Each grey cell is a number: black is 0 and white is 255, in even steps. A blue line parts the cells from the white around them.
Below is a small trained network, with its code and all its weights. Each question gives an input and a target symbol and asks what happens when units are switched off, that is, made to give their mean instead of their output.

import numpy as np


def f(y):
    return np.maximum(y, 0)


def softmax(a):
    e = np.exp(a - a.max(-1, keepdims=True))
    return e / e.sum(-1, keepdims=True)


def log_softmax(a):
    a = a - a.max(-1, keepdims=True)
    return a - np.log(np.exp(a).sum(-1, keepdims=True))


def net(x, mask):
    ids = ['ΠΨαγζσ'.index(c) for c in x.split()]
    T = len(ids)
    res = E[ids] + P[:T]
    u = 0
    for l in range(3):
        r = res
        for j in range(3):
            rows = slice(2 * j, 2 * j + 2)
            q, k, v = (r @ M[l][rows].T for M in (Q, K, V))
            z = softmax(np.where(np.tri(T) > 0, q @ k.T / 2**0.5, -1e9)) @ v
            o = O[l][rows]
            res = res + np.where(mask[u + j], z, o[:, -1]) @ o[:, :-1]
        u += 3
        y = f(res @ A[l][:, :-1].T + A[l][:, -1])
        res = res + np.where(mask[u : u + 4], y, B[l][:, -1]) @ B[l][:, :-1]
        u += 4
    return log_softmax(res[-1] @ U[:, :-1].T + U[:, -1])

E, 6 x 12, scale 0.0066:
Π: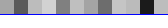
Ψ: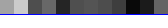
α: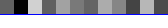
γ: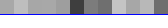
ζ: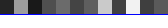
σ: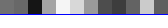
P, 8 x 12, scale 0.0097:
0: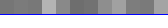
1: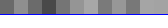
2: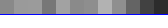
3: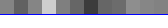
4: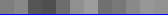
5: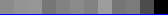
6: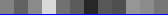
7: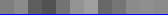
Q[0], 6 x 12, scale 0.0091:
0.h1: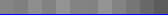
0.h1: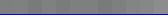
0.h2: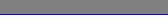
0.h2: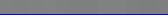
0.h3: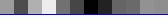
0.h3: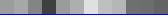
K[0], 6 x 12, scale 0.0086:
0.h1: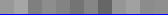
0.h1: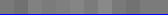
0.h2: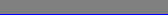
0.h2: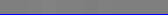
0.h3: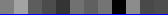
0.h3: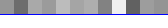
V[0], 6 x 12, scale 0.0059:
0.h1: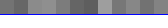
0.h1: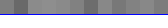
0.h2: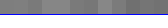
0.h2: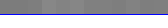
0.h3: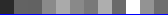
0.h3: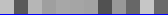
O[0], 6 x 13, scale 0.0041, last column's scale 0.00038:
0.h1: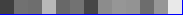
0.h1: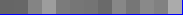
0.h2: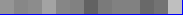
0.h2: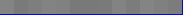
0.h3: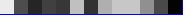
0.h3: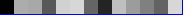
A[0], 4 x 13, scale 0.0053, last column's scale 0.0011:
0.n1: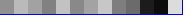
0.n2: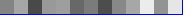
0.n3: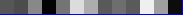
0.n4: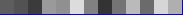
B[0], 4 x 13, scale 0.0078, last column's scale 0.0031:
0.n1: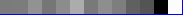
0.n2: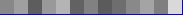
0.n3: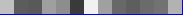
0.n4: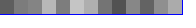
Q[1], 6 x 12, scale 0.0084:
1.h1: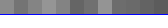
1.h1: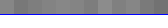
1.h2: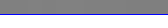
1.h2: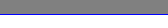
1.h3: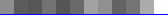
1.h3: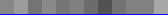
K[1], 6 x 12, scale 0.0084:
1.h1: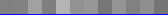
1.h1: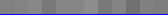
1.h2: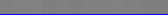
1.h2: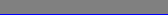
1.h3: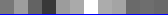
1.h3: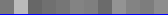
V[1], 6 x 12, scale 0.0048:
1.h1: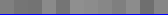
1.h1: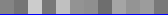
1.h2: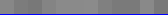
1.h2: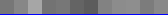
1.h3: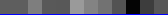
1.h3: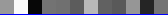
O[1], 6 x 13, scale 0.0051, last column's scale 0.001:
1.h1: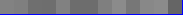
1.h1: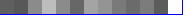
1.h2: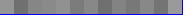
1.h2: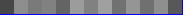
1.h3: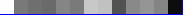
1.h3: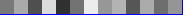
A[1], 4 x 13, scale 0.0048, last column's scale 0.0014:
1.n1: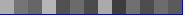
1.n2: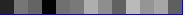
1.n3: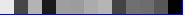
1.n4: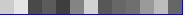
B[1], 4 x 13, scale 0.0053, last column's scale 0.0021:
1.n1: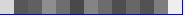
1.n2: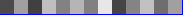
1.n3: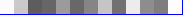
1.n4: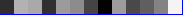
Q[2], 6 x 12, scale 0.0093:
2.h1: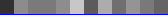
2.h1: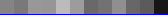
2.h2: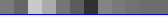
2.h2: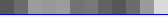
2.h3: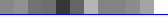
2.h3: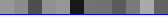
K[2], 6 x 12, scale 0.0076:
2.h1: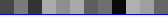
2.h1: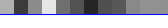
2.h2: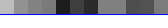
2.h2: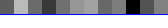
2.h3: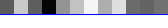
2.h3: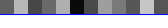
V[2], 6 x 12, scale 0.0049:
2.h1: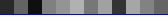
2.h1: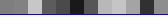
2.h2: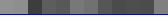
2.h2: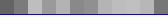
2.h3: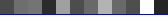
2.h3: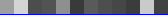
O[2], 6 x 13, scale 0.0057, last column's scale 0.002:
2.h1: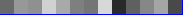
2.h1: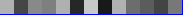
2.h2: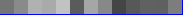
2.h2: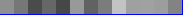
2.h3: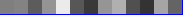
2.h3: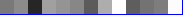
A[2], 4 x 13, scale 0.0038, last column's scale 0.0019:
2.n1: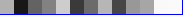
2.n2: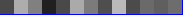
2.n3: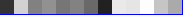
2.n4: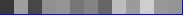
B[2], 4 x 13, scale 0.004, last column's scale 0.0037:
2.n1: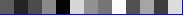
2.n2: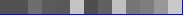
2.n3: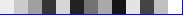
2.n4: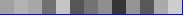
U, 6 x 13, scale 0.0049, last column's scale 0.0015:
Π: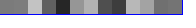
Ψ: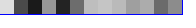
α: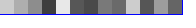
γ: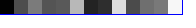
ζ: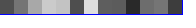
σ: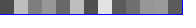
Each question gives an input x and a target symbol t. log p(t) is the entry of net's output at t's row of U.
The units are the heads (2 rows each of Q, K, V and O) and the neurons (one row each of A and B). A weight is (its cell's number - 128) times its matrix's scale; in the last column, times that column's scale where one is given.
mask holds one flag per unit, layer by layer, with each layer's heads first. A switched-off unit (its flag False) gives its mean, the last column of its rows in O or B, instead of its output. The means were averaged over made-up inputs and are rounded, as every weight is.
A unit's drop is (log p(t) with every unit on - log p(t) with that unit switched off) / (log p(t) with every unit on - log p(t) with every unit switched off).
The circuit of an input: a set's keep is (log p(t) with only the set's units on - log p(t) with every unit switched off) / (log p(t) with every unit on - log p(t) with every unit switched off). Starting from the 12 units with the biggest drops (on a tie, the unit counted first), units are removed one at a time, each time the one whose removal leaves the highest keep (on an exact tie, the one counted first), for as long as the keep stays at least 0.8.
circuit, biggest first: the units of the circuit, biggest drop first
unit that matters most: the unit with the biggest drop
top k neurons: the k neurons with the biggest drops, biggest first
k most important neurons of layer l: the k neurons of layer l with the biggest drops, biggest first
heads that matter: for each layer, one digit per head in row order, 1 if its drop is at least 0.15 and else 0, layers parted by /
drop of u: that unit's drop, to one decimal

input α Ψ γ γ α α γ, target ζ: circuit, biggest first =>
2.h2, 0.h3, 1.n3
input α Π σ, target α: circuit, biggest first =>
1.h3, 1.n3, 2.h3
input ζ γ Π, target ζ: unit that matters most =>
0.h3
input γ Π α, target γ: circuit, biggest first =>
1.h3, 0.n1, 2.h2, 2.n3
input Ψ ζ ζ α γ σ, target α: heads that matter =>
000 / 001 / 000
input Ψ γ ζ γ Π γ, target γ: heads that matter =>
000 / 001 / 000
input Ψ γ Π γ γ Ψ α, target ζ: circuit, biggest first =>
2.h2, 0.h3
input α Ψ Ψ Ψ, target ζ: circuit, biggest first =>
2.h2, 0.h3
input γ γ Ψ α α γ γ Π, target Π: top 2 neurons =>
0.n4, 0.n2
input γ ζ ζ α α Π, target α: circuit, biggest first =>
1.h3, 1.n3
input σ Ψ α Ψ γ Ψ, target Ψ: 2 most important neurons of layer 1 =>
1.n3, 1.n1
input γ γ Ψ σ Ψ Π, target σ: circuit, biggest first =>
2.h1, 0.n1
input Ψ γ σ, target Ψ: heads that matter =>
000 / 001 / 001
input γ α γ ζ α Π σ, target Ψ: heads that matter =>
001 / 000 / 000
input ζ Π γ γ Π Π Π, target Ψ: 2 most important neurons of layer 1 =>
1.n1, 1.n4
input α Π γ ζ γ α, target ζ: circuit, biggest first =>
0.h3, 2.h2, 2.h1, 1.n1
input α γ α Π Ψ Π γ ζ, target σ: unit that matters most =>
1.n2
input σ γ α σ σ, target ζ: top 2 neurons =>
0.n3, 0.n4
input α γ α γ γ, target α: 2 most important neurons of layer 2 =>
2.n3, 2.n4
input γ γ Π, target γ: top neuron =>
0.n1
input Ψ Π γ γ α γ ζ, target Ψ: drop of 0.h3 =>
0.8
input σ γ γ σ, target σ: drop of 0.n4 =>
0.2
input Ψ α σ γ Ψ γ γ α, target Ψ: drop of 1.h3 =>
0.2
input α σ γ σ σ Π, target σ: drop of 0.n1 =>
0.1
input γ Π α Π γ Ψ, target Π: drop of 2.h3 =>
1.1
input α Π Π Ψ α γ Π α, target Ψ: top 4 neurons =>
0.n3, 1.n3, 2.n1, 1.n4
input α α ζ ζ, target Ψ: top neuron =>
2.n1
